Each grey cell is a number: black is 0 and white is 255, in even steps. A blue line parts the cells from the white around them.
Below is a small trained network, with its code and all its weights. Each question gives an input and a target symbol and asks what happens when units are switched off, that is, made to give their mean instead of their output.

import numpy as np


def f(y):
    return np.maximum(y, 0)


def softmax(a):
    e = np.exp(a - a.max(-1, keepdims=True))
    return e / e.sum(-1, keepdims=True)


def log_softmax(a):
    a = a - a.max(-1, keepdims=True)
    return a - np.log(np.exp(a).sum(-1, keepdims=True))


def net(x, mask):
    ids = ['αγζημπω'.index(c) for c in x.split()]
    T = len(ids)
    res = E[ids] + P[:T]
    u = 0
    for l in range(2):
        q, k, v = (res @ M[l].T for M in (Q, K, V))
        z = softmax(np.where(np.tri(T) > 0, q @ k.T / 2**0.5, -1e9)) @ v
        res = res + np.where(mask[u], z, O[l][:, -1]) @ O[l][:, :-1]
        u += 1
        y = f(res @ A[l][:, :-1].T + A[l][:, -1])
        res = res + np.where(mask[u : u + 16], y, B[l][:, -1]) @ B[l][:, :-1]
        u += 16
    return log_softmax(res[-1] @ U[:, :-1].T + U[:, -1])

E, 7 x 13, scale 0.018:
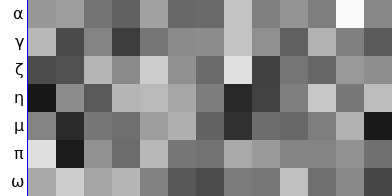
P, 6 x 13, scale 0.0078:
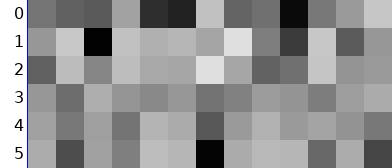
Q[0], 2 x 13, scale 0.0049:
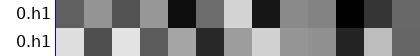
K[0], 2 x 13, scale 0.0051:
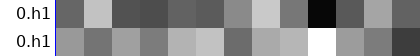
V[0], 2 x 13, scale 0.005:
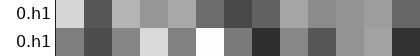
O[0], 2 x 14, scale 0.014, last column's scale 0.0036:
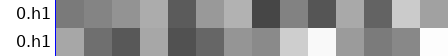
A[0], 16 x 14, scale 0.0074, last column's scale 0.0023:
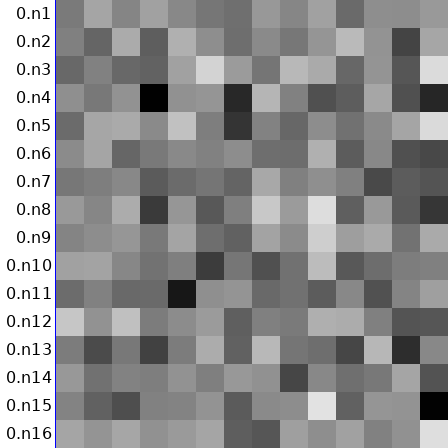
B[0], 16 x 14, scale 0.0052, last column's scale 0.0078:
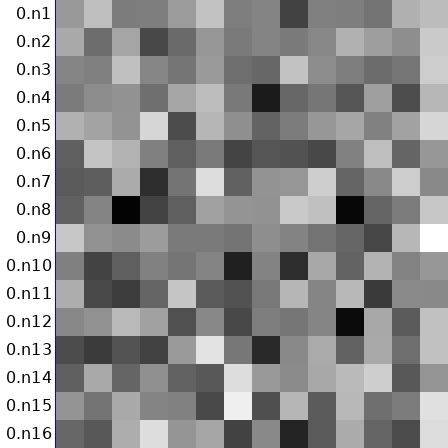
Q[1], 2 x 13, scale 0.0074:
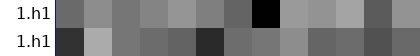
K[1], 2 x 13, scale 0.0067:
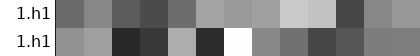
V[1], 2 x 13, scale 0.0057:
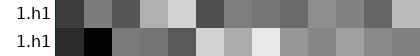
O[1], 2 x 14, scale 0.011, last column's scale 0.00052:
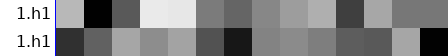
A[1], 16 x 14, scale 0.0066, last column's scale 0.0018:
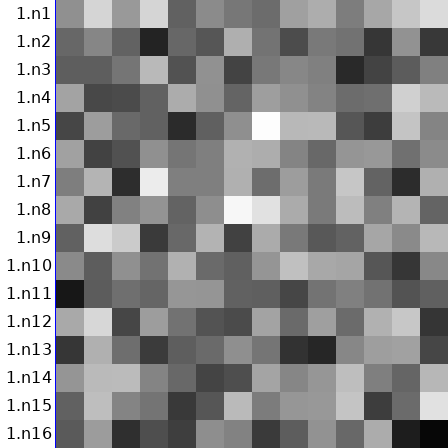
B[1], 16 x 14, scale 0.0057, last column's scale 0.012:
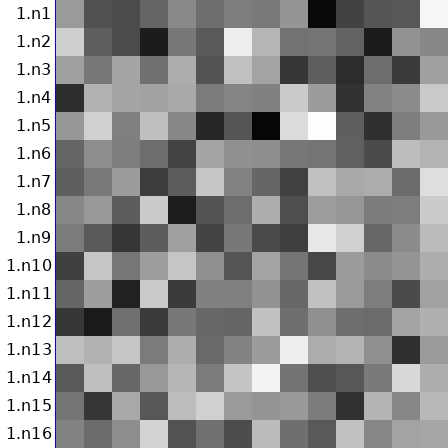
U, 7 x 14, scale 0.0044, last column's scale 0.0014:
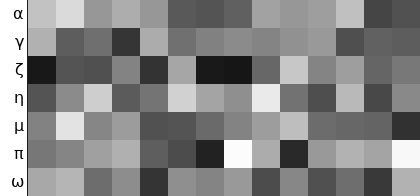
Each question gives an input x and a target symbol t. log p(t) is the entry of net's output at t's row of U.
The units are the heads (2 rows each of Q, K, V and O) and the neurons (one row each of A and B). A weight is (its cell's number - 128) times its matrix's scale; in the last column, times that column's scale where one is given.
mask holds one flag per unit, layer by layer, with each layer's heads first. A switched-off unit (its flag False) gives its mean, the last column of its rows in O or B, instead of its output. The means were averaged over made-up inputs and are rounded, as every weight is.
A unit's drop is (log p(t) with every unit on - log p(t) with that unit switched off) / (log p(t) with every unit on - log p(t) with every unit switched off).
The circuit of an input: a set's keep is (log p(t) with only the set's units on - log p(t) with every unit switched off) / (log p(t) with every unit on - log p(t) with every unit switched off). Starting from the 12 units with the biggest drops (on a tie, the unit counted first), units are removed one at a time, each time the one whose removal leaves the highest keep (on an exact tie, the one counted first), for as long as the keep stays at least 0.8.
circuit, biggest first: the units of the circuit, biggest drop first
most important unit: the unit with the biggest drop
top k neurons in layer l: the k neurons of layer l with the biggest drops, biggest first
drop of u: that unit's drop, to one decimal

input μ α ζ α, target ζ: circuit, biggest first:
0.h1; 1.n9; 1.h1; 0.n4
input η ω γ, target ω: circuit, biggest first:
1.h1; 1.n8; 0.n6
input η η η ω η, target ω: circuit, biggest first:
1.h1; 0.n12
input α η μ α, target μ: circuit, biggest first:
1.n5; 0.h1; 0.n8
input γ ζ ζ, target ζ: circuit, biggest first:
0.h1; 0.n13; 1.h1; 1.n11
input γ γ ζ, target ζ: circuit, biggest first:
0.h1; 1.h1; 0.n13; 1.n11
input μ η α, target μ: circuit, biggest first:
0.h1; 0.n8; 1.n5
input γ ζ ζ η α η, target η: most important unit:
1.h1
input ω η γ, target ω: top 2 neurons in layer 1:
1.n8; 1.n6
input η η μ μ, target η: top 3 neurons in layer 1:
1.n15; 1.n8; 1.n14
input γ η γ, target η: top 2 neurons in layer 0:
0.n13; 0.n8
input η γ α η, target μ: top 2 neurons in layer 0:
0.n7; 0.n13
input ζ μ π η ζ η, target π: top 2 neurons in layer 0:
0.n8; 0.n13
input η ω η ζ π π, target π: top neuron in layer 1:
1.n7
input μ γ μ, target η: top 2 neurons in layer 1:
1.n15; 1.n9
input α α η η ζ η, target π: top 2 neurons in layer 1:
1.n14; 1.n7
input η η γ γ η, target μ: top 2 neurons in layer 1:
1.n5; 1.n14
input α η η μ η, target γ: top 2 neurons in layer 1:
1.n9; 1.n15
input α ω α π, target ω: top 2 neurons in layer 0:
0.n5; 0.n14
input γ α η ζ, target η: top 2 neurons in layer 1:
1.n4; 1.n9
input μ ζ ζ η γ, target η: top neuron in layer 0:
0.n8
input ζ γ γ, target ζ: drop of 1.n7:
-0.1
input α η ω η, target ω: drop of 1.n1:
0.1
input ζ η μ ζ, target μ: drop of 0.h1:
0.4
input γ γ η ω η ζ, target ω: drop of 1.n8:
0.2
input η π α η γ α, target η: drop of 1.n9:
0.2
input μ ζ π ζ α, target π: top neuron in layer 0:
0.n13
